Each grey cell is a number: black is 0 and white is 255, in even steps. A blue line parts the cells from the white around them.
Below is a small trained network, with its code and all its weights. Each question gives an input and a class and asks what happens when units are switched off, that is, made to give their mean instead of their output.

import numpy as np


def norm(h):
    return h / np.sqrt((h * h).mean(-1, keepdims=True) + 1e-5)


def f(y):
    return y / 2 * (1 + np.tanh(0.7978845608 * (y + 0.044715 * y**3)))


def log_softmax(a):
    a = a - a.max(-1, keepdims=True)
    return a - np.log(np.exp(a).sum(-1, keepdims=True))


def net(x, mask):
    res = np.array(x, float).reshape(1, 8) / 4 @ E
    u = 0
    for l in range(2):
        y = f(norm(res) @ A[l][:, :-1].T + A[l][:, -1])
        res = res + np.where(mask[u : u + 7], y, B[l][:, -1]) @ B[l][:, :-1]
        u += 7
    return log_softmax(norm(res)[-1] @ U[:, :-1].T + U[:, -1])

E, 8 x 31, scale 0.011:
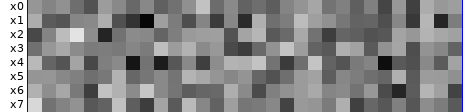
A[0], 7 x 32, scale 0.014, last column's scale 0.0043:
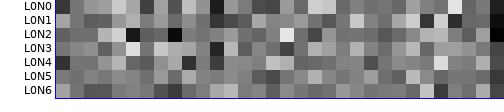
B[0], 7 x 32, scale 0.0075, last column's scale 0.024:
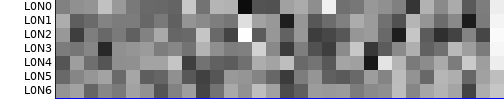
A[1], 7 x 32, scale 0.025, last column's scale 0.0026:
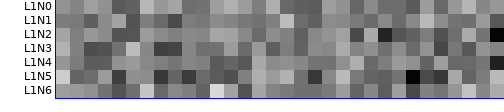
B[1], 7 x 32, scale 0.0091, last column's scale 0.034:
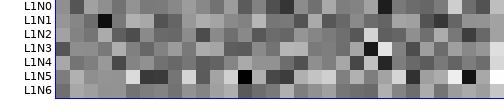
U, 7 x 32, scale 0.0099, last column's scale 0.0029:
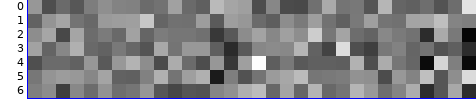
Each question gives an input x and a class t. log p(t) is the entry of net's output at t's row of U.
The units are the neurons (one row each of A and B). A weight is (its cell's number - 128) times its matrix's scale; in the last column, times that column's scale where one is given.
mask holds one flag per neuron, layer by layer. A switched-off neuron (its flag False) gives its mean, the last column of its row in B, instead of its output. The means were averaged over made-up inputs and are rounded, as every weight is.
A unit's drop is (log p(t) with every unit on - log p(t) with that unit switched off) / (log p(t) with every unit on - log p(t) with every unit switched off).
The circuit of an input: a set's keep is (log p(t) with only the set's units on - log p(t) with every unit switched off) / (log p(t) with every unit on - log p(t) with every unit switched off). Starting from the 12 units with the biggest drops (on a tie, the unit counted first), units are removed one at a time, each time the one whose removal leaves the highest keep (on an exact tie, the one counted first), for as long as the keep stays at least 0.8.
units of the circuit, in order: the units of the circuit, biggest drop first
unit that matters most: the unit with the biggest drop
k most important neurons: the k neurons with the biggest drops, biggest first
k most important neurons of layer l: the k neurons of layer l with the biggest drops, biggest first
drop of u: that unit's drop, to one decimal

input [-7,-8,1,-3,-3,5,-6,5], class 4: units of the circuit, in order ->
L1N5; L0N1
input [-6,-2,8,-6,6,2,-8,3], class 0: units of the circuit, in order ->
L0N2
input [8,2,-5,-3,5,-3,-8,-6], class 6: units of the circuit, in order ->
L0N4; L0N0; L1N0
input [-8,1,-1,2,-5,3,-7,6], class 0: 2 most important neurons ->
L0N2; L1N5
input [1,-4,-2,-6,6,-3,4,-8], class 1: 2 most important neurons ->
L0N4; L0N2
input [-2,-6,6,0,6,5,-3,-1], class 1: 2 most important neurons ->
L0N4; L0N1
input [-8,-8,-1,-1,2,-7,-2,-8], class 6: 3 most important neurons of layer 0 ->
L0N4; L0N2; L0N3
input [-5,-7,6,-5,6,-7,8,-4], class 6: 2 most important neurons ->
L0N4; L0N3
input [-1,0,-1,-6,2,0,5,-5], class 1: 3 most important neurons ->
L0N2; L0N4; L1N5
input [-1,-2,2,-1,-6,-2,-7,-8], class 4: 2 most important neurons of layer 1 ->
L1N5; L1N0
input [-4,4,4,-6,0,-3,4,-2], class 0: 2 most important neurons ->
L0N1; L0N4
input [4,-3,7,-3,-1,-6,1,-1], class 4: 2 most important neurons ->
L1N5; L0N4
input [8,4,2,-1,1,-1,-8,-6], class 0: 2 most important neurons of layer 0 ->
L0N2; L0N6
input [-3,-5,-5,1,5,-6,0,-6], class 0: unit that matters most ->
L0N1
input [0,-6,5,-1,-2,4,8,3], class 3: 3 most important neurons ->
L0N4; L1N2; L1N5
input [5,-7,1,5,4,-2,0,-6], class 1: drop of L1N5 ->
0.3
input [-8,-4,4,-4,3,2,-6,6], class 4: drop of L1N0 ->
0.0
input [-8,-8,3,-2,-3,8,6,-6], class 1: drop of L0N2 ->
0.1
